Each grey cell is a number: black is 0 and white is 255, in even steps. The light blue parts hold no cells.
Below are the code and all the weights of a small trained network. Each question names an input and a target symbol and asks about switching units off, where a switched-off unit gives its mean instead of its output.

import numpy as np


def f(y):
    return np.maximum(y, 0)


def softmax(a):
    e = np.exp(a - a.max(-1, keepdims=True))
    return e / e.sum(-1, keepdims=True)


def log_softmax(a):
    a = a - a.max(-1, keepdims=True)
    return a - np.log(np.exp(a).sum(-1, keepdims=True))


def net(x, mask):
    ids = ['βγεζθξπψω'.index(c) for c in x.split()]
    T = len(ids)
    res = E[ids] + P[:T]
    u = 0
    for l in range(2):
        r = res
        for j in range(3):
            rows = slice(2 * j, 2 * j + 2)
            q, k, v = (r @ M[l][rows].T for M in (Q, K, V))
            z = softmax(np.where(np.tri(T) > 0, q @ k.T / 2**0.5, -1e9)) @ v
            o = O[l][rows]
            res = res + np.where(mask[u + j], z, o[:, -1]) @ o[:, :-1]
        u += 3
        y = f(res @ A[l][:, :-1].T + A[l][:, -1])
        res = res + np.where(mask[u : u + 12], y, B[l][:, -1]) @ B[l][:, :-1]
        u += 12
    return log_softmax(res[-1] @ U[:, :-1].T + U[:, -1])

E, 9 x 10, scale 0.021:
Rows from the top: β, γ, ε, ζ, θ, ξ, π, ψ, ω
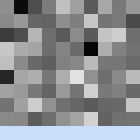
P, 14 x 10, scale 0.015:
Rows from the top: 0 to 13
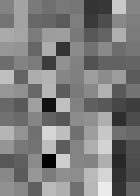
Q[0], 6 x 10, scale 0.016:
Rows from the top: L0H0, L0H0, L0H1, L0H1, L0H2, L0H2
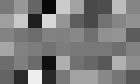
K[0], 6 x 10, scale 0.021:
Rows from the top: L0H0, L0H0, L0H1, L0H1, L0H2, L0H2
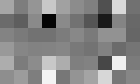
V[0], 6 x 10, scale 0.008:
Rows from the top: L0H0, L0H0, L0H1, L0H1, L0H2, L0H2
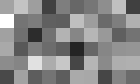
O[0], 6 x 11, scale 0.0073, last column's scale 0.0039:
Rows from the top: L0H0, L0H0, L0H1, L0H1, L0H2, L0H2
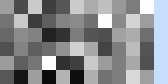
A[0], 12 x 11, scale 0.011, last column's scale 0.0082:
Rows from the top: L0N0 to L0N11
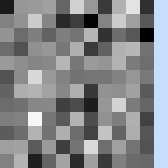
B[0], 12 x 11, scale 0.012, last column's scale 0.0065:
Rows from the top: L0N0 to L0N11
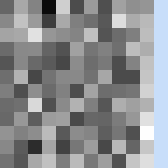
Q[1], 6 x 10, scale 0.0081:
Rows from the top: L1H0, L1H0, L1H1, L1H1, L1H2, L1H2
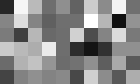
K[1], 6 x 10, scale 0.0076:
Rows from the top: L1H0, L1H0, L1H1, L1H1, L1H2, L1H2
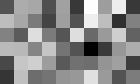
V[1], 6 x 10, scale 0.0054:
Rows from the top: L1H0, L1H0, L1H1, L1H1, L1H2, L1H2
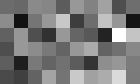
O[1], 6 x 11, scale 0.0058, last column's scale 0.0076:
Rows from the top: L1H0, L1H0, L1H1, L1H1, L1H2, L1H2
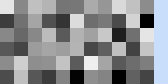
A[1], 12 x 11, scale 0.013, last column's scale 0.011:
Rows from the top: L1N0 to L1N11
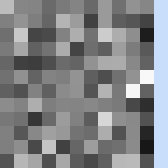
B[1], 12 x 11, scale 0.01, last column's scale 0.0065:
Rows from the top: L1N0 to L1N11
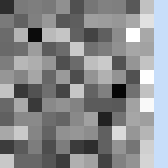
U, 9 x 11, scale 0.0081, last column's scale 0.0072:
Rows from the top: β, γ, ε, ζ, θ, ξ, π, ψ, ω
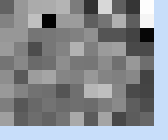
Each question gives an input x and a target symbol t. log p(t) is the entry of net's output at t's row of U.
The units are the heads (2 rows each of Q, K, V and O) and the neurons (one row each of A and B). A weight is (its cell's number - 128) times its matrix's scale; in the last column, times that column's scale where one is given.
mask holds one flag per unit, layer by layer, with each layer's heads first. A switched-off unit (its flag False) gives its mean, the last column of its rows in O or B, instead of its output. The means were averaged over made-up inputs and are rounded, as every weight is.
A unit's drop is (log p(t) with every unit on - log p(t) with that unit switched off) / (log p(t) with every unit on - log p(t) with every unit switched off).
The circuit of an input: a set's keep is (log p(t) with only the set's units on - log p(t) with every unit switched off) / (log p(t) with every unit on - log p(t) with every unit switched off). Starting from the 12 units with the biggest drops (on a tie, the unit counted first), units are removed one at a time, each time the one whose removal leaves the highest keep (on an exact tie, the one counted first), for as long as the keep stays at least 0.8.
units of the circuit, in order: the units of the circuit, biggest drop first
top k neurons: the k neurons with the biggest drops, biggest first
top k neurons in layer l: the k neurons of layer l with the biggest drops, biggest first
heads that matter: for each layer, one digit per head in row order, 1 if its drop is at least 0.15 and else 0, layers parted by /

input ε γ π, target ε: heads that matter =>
110 / 000
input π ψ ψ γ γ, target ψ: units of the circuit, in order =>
[L0H2; L1N10; L0N10]
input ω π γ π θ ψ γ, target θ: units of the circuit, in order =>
[L0H0; L1N2; L0H2; L0N9]
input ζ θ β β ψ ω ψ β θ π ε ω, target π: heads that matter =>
101 / 000
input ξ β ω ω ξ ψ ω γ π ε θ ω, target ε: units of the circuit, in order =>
[L0H0; L0N2; L1N7]
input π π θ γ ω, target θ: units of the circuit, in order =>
[L0H0; L1N2; L0N9]
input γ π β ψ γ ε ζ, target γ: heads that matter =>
000 / 000
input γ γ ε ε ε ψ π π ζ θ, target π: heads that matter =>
100 / 000
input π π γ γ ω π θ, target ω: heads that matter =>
101 / 000
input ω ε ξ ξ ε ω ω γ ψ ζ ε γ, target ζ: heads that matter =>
001 / 000
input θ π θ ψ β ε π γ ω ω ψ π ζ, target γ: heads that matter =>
010 / 000
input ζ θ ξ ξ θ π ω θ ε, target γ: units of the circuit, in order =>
[L0N7]
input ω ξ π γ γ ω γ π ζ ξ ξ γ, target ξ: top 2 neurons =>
[L0N11; L0N2]
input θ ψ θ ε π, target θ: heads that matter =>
100 / 000
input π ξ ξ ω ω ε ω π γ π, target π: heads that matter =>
110 / 000
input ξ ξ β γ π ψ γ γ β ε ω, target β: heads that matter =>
101 / 000
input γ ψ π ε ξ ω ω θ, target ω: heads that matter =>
100 / 000
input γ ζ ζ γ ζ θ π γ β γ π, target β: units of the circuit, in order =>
[L0H0; L0H2; L0N11]
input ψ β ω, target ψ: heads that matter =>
001 / 000
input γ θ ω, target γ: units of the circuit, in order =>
[L0H2; L0H0]
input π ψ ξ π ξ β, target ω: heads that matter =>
000 / 100
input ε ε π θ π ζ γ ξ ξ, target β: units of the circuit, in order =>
[L0H1; L1N11]
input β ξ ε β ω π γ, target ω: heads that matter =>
101 / 000
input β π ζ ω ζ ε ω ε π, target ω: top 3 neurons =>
[L1N6; L0N11; L0N9]
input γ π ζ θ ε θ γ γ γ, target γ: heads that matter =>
001 / 010
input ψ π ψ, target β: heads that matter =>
000 / 000
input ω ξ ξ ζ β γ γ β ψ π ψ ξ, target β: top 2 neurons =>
[L0N9; L1N11]
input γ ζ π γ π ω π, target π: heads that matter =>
100 / 000
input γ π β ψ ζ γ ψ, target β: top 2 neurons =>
[L0N8; L1N11]
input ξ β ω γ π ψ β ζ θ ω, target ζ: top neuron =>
[L0N10]
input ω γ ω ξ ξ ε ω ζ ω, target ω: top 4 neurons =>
[L1N6; L0N11; L0N9; L0N10]
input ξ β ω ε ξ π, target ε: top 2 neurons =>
[L0N2; L1N7]
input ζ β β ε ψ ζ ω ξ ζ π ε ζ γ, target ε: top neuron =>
[L0N2]
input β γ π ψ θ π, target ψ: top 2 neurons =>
[L1N10; L0N10]
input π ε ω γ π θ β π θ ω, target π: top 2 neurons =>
[L1N4; L0N10]
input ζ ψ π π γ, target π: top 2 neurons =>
[L1N4; L0N10]
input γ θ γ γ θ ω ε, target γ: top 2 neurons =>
[L0N7; L1N11]
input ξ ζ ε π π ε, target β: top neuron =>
[L0N9]
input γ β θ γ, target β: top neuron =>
[L0N11]
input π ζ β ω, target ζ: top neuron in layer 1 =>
[L1N2]
